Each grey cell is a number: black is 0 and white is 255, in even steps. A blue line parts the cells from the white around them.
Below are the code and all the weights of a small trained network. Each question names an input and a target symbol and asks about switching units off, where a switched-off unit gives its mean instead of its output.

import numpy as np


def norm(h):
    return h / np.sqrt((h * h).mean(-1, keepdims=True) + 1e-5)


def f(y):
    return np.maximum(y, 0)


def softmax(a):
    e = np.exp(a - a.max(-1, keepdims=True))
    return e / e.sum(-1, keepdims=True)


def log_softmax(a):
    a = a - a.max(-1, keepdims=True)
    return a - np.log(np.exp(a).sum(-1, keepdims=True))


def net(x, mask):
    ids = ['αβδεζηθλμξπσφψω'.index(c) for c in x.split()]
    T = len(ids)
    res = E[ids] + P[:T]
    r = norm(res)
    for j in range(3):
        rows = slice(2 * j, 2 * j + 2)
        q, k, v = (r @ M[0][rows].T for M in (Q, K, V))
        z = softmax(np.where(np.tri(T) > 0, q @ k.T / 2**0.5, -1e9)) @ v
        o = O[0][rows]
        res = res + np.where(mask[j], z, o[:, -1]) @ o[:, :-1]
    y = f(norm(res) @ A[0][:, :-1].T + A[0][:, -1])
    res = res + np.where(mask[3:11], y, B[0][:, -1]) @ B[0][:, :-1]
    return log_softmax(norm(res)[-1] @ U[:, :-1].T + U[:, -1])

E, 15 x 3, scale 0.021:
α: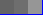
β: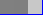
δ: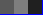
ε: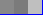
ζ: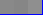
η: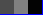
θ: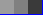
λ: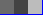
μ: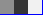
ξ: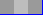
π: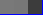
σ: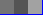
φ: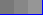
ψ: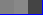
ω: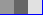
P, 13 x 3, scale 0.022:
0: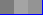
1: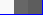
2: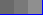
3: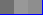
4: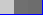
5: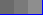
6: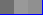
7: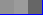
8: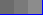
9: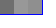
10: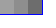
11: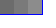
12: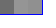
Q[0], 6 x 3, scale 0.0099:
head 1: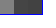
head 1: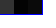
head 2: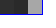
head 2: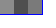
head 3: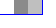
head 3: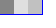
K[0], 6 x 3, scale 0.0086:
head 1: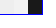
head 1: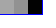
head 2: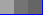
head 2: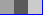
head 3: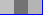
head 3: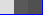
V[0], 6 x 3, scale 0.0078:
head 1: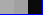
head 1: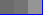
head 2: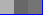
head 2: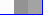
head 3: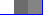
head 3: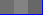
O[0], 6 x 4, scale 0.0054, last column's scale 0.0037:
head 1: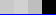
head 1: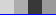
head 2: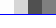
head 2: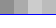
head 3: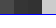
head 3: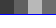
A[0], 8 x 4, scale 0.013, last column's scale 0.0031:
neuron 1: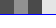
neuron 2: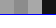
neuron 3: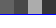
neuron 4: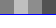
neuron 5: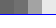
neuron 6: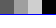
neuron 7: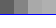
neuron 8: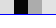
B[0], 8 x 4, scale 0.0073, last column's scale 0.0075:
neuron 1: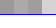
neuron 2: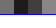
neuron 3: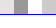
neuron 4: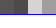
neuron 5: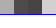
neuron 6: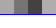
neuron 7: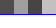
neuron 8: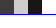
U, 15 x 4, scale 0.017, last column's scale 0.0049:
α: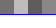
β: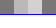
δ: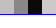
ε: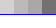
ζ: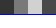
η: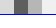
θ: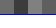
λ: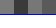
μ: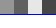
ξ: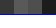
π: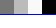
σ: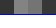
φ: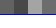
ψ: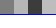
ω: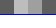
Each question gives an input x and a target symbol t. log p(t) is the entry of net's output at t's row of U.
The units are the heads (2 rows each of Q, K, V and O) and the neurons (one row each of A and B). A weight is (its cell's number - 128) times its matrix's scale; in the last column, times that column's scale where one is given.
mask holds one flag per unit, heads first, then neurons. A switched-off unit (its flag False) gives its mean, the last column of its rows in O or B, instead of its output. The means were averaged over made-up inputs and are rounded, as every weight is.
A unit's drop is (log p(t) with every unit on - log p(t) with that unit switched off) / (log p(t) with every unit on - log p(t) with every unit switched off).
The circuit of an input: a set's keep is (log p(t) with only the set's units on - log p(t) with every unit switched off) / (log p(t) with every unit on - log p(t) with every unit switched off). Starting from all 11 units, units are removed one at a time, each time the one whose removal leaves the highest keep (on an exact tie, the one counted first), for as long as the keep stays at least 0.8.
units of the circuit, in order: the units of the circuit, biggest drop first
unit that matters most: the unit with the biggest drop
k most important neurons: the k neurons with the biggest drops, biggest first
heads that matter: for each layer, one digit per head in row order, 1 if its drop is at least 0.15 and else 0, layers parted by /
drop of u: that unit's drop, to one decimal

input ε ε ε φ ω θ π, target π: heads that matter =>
100
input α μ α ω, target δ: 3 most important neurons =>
[neuron 8; neuron 5; neuron 6]
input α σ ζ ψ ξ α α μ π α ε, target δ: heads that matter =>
101
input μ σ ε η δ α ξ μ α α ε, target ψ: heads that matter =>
000
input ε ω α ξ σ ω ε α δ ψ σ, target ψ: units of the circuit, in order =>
[neuron 8]
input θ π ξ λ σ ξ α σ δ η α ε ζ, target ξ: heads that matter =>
101
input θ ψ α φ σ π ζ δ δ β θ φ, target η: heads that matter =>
000
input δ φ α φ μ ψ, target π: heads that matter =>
101
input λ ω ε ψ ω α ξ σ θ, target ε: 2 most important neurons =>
[neuron 8; neuron 5]
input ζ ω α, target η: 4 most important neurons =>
[neuron 8; neuron 3; neuron 5; neuron 6]
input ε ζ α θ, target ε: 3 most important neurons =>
[neuron 8; neuron 7; neuron 4]
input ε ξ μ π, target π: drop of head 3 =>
0.2
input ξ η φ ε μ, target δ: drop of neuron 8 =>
0.9
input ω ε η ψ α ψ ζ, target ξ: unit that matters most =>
head 3
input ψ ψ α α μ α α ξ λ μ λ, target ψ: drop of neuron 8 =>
1.2
